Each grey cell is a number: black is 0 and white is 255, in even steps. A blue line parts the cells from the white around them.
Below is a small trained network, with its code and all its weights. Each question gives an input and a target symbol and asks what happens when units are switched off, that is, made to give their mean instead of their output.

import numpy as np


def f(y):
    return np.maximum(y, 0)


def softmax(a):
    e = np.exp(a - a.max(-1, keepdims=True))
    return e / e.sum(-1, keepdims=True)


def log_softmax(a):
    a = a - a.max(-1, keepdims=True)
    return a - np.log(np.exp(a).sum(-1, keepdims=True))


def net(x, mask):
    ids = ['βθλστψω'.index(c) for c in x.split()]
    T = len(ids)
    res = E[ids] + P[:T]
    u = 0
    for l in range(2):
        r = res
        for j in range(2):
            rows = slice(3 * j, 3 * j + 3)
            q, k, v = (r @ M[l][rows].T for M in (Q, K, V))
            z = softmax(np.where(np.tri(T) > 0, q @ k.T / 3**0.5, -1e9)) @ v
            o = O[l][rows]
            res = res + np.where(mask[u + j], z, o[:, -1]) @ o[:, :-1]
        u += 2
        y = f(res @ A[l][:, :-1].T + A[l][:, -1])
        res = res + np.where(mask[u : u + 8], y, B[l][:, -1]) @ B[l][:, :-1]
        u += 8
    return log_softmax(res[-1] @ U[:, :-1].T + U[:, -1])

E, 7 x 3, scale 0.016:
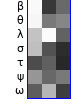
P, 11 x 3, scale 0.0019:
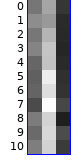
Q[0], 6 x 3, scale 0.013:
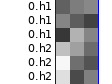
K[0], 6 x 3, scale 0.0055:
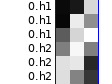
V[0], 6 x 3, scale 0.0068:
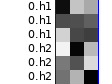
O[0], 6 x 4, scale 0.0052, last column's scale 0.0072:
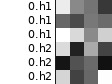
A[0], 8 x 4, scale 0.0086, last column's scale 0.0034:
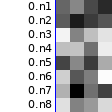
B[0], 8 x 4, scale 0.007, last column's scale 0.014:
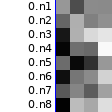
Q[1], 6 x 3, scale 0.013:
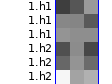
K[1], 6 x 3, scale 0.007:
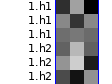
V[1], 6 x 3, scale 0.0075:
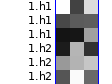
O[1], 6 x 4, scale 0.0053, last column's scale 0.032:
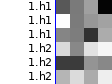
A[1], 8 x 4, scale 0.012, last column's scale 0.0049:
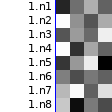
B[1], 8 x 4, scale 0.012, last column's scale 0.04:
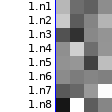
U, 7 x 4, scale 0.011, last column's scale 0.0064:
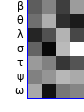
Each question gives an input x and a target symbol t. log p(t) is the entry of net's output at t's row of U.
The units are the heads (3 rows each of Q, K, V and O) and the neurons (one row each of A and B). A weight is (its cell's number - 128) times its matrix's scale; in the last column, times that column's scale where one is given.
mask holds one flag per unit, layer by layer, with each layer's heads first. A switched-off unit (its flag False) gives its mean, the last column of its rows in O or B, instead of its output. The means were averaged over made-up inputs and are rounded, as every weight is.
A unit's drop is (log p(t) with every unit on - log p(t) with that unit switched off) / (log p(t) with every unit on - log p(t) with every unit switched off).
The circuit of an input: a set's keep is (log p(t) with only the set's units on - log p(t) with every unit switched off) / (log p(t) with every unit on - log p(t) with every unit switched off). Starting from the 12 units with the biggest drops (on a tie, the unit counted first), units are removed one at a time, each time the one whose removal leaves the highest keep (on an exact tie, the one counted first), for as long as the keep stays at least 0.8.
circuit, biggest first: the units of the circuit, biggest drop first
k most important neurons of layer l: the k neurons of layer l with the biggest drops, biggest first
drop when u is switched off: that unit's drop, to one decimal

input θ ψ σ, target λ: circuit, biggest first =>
[1.n2; 1.n5; 1.h2]
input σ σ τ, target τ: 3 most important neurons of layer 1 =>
[1.n2; 1.n8; 1.n7]
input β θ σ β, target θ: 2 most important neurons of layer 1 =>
[1.n7; 1.n5]
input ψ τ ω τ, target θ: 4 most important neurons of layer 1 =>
[1.n8; 1.n4; 1.n7; 1.n3]
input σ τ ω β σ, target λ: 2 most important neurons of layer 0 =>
[0.n6; 0.n8]
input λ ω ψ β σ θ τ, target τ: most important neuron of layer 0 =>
[0.n3]
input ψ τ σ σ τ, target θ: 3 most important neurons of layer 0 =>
[0.n8; 0.n3; 0.n5]
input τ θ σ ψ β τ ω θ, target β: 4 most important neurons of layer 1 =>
[1.n5; 1.n2; 1.n3; 1.n4]
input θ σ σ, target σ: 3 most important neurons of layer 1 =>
[1.n5; 1.n4; 1.n8]
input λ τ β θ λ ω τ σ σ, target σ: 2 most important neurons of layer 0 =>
[0.n6; 0.n7]
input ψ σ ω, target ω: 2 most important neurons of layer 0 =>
[0.n3; 0.n8]
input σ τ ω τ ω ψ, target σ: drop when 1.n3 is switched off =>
-0.1
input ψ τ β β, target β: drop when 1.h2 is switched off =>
0.2
